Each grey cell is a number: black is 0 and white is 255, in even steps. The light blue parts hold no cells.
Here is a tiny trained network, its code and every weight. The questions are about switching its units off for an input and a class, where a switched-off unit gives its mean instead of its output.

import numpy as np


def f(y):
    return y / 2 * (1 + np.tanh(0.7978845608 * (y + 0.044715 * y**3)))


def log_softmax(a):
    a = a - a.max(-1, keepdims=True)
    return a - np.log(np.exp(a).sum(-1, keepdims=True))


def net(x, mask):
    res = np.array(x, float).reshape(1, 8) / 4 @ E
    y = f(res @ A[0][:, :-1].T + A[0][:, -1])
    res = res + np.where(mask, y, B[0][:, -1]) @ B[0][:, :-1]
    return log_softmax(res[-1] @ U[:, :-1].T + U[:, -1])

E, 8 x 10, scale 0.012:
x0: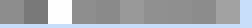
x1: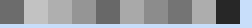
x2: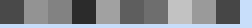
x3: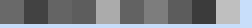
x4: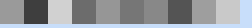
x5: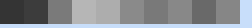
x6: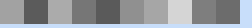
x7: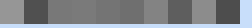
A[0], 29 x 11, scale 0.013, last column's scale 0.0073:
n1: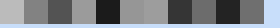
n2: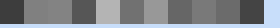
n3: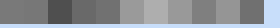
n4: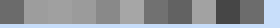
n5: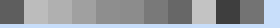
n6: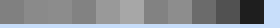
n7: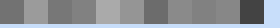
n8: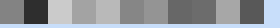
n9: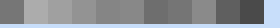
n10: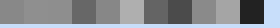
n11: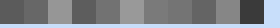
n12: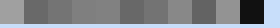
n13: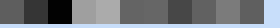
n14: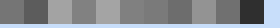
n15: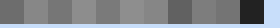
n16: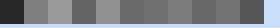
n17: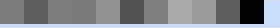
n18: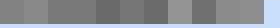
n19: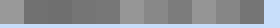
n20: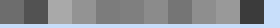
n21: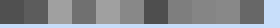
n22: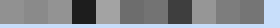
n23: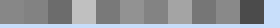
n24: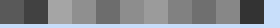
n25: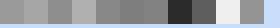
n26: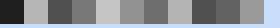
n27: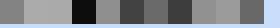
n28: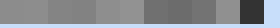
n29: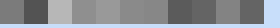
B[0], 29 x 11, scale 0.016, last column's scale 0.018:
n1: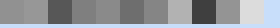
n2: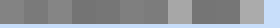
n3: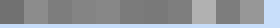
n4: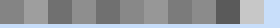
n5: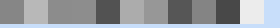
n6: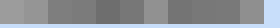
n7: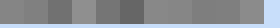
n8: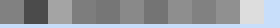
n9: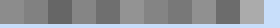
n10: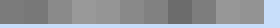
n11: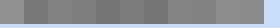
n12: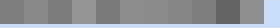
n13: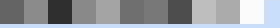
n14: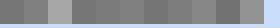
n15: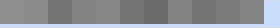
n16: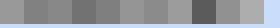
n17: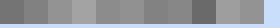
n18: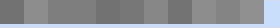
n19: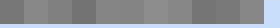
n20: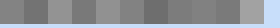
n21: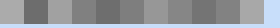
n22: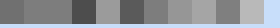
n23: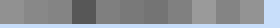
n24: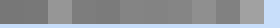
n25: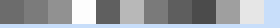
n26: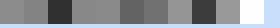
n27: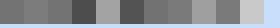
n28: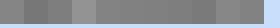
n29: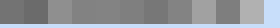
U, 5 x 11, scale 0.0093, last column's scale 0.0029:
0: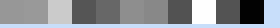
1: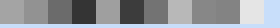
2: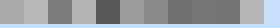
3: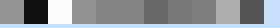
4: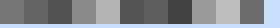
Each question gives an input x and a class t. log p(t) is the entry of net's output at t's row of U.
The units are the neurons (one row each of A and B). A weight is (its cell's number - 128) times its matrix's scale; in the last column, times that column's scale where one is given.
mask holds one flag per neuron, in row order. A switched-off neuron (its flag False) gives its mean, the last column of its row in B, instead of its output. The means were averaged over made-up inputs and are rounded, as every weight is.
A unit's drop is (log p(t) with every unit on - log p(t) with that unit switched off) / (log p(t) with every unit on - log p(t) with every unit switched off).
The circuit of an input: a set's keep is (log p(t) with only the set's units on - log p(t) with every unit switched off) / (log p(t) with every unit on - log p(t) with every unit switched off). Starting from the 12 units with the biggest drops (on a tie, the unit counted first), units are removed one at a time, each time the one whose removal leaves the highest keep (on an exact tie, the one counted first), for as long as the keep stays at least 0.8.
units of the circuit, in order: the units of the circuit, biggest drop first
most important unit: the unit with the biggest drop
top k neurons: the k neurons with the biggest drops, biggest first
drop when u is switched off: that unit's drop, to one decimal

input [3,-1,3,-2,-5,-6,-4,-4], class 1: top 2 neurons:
n25, n27
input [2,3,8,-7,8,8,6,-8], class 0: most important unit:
n5
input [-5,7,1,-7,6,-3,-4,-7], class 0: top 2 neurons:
n26, n25
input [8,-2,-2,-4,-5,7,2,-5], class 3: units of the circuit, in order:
n13, n8, n1
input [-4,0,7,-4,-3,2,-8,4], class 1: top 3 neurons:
n25, n2, n16
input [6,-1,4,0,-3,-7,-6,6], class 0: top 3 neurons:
n26, n1, n5
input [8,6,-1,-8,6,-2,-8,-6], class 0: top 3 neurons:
n26, n1, n27
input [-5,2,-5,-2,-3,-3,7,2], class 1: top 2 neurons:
n25, n1
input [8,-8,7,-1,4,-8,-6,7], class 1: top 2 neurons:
n27, n22
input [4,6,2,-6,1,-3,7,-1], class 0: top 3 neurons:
n26, n25, n16
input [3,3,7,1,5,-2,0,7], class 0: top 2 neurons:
n26, n1
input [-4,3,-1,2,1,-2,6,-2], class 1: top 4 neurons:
n25, n5, n13, n4
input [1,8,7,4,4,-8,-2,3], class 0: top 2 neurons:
n26, n5
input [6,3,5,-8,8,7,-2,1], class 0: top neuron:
n5
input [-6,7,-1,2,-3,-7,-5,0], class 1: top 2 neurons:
n25, n1
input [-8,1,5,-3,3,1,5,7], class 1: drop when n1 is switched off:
0.1
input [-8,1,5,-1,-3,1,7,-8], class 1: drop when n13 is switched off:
0.2
